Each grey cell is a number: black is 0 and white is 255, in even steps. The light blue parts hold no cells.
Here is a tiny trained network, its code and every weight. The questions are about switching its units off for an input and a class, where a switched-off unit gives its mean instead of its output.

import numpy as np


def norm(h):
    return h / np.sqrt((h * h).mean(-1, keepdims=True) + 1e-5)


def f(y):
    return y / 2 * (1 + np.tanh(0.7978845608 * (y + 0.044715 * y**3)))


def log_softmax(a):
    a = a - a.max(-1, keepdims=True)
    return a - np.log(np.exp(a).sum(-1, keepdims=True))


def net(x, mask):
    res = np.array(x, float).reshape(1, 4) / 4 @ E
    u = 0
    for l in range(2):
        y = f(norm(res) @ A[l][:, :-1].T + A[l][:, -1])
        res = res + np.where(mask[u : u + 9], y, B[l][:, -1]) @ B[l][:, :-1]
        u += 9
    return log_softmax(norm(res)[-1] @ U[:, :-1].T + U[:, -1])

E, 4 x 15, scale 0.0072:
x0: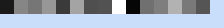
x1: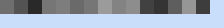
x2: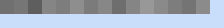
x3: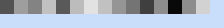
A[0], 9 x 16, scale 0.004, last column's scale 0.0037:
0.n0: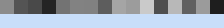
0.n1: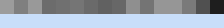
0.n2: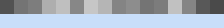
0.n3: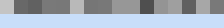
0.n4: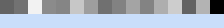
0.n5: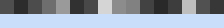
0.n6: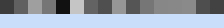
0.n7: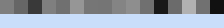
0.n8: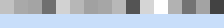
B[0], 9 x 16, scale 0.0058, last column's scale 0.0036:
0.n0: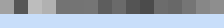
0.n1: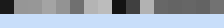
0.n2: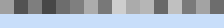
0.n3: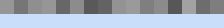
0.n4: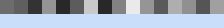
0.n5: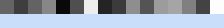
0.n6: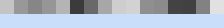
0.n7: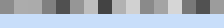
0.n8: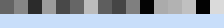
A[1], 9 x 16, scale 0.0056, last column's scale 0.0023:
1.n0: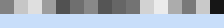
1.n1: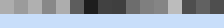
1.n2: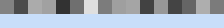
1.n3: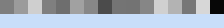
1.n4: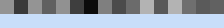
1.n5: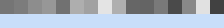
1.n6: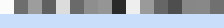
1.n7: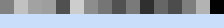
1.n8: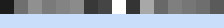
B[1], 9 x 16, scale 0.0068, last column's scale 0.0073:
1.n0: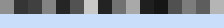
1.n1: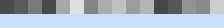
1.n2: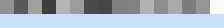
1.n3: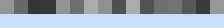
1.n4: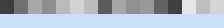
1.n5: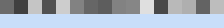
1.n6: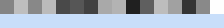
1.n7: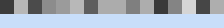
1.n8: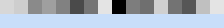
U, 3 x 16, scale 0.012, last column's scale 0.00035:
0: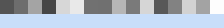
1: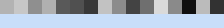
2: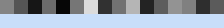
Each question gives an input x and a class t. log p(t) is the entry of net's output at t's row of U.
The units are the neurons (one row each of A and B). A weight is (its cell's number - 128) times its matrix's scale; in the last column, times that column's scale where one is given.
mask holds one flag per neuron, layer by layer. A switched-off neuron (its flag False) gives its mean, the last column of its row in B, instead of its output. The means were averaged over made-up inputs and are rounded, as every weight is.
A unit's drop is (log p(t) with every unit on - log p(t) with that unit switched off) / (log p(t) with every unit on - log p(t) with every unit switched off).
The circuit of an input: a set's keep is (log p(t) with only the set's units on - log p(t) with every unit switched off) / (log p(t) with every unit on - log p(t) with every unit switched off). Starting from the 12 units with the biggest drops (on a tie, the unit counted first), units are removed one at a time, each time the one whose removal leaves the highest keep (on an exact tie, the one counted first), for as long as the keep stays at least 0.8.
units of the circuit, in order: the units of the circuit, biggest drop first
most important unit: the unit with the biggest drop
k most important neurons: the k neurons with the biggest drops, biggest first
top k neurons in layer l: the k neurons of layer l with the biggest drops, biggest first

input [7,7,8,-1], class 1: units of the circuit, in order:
[1.n8]
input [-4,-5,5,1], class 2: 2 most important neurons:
[1.n0 0.n6]
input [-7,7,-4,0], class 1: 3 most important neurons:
[1.n6 0.n8 1.n0]
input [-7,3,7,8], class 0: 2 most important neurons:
[1.n5 1.n8]
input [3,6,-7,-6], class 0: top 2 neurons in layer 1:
[1.n4 1.n0]
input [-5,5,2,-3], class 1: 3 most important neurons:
[1.n6 0.n8 1.n0]
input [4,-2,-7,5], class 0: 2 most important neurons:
[1.n5 1.n6]
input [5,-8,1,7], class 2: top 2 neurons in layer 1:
[1.n0 1.n3]
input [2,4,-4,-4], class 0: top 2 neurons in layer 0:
[0.n8 0.n4]
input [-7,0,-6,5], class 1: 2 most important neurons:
[1.n6 1.n4]
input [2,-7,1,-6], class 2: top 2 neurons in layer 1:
[1.n0 1.n2]
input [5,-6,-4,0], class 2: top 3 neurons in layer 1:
[1.n0 1.n6 1.n3]
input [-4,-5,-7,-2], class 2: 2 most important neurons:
[1.n0 0.n6]
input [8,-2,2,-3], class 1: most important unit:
1.n8
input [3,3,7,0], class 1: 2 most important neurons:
[0.n8 1.n0]
